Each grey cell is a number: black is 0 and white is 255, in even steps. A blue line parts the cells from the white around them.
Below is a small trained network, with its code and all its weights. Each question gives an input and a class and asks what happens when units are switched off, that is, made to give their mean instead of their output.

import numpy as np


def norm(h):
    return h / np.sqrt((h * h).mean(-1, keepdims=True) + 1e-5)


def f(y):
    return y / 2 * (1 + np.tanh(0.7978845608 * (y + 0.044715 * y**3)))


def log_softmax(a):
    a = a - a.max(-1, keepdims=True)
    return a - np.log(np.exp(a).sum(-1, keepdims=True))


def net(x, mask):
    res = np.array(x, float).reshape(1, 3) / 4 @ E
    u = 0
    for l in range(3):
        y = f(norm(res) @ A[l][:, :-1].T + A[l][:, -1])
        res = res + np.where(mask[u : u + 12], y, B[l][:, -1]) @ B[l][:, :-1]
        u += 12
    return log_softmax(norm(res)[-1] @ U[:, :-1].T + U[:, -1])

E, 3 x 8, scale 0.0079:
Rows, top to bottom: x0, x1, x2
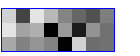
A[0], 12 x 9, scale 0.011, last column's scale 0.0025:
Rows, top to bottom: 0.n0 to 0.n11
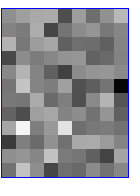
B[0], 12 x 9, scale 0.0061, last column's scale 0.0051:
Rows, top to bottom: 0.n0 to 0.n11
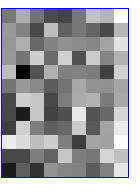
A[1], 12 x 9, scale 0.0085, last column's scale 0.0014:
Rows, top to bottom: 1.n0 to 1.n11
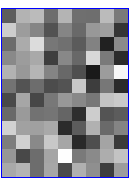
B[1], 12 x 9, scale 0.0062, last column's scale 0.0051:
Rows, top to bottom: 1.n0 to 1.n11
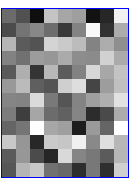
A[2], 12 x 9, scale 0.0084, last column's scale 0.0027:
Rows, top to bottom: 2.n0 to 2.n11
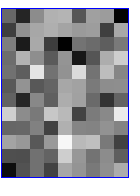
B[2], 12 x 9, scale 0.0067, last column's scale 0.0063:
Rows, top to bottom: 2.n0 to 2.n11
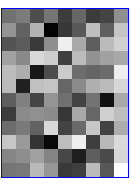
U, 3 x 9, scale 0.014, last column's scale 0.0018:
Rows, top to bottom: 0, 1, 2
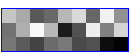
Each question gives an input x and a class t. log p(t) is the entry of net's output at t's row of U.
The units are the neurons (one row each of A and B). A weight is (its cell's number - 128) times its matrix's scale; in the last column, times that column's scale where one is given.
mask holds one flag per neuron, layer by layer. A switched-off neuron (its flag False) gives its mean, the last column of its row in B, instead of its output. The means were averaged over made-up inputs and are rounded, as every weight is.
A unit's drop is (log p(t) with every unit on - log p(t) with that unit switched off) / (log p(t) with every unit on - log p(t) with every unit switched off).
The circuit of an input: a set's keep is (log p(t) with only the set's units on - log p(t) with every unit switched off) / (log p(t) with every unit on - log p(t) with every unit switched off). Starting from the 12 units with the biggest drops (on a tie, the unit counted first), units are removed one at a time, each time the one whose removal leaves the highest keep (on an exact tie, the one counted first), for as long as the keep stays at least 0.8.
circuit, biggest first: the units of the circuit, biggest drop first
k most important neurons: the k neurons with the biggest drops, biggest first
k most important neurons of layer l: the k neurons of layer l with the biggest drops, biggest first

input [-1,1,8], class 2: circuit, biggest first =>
[0.n4, 1.n11, 2.n2]
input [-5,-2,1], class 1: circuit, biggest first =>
[0.n9]
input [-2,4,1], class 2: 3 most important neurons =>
[0.n4, 0.n1, 0.n10]
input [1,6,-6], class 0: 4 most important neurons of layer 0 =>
[0.n7, 0.n0, 0.n10, 0.n8]
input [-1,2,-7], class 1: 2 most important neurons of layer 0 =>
[0.n9, 0.n8]
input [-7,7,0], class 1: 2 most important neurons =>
[1.n0, 0.n8]
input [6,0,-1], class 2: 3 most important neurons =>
[0.n9, 0.n10, 0.n7]
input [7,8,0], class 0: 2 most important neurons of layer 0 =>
[0.n0, 0.n4]
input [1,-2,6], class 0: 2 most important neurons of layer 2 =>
[2.n2, 2.n11]
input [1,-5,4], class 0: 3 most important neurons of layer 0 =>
[0.n7, 0.n10, 0.n1]
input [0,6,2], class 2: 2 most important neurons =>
[0.n9, 0.n11]
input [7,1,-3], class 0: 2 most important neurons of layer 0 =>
[0.n4, 0.n11]
